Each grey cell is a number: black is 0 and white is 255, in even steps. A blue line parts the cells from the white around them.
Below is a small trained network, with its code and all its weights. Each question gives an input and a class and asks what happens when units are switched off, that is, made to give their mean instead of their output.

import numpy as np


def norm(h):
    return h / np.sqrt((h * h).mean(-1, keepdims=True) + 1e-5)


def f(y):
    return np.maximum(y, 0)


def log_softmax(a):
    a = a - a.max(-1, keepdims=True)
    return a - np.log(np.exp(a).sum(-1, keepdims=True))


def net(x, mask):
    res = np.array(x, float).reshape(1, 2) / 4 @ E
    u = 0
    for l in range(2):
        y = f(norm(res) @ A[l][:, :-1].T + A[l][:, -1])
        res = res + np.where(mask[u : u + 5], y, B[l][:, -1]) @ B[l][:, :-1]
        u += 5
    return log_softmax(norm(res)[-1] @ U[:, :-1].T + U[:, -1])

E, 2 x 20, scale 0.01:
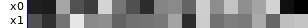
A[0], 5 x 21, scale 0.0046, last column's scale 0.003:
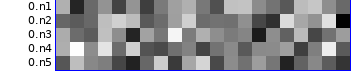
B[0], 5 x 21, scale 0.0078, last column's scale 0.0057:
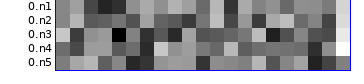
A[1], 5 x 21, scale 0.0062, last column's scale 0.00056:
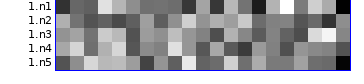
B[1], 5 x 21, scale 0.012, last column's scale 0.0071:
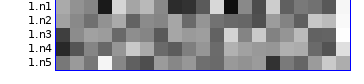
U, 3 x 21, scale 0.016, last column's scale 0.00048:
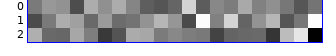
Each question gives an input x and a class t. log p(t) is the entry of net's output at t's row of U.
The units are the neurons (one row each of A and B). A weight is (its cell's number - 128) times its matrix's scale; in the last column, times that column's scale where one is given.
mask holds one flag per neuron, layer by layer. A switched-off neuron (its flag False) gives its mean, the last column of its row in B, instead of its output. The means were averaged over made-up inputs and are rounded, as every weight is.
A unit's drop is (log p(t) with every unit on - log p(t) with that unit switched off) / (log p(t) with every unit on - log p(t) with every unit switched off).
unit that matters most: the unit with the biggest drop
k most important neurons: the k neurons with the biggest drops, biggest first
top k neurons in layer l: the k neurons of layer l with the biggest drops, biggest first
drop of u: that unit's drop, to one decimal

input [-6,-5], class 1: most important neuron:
1.n1
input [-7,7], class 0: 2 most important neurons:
1.n1; 0.n2
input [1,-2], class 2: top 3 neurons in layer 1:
1.n1; 1.n2; 1.n4
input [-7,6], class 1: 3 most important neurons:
1.n3; 0.n3; 0.n4
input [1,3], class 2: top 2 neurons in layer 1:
1.n1; 1.n2
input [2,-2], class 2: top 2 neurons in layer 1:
1.n3; 1.n1
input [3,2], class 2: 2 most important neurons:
1.n3; 1.n1
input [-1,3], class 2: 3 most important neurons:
0.n1; 1.n4; 1.n2
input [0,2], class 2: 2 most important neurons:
0.n1; 1.n1
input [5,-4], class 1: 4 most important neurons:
1.n1; 0.n2; 0.n1; 1.n5
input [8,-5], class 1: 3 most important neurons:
1.n1; 0.n2; 1.n5
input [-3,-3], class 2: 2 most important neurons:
0.n3; 1.n3
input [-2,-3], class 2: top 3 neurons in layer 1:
1.n3; 1.n1; 1.n2
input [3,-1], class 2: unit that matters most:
1.n3
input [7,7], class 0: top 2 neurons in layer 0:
0.n3; 0.n4
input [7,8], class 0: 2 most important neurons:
1.n1; 0.n3
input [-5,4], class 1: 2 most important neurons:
1.n3; 0.n3
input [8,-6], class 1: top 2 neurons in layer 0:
0.n2; 0.n1
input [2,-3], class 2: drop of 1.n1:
0.4
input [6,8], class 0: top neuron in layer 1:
1.n1
